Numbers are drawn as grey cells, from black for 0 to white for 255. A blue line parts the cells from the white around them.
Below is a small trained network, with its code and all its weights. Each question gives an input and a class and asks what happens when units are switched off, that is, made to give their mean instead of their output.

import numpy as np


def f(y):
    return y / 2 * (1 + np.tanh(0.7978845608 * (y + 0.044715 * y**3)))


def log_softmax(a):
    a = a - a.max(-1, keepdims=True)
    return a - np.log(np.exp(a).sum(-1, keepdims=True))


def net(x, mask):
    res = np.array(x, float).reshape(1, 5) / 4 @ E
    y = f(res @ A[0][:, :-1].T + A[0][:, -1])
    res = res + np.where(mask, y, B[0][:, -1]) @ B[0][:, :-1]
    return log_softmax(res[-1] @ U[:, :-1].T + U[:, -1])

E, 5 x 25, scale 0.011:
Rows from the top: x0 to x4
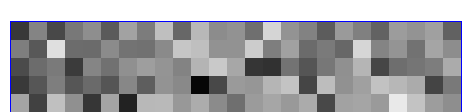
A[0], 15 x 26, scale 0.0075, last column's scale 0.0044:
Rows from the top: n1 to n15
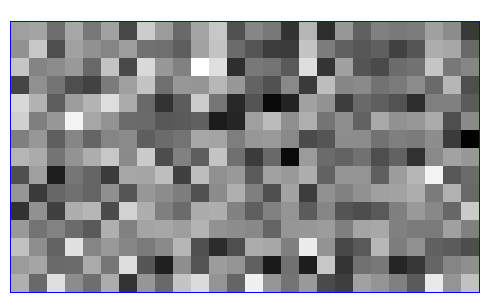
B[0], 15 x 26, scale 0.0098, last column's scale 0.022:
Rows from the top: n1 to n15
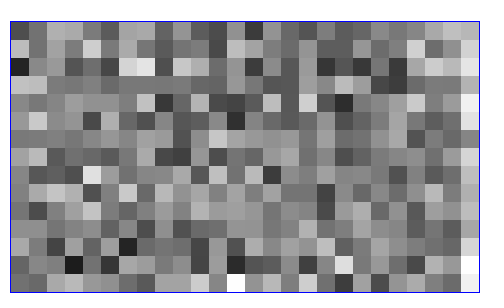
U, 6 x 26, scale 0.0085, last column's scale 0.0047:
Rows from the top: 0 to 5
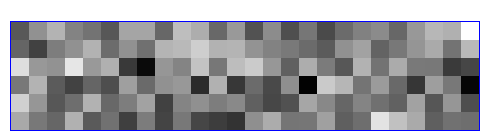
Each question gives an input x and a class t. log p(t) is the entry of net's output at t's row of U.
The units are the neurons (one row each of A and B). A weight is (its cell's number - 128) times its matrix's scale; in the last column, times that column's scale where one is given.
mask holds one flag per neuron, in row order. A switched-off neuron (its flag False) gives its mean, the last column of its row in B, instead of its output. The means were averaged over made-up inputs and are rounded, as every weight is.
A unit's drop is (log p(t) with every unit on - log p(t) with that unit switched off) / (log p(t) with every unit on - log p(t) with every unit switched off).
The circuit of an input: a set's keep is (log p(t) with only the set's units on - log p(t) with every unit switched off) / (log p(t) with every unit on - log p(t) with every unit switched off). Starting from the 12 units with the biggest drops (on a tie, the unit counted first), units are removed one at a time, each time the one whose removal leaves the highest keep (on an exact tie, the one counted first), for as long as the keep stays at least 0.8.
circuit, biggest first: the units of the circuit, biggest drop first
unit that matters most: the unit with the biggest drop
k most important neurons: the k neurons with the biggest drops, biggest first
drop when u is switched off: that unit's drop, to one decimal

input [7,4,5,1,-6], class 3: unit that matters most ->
n15
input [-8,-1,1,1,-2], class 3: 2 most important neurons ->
[n14, n15]
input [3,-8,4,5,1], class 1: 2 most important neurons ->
[n14, n11]
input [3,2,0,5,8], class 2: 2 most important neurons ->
[n3, n14]
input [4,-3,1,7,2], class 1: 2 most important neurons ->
[n14, n6]
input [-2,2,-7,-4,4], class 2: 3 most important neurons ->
[n15, n13, n14]
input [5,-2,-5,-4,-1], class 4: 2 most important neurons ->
[n9, n10]
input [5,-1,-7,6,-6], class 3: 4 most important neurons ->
[n5, n15, n2, n8]
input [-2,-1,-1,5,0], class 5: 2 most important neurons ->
[n14, n15]
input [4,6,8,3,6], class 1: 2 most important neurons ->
[n6, n13]
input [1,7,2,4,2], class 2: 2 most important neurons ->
[n3, n14]
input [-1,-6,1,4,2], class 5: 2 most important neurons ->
[n14, n3]
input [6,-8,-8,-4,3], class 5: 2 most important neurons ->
[n13, n6]
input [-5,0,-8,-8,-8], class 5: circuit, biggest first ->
[n13]
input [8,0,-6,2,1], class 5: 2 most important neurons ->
[n15, n14]
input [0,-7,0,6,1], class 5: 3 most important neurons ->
[n14, n15, n3]
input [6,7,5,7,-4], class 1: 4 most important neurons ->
[n14, n6, n11, n13]
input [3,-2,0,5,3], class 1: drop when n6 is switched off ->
0.3
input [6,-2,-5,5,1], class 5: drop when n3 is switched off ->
0.0
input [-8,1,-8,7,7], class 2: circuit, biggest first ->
[n15]
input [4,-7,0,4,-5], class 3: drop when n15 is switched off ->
0.1
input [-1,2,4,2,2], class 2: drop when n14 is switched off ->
0.5
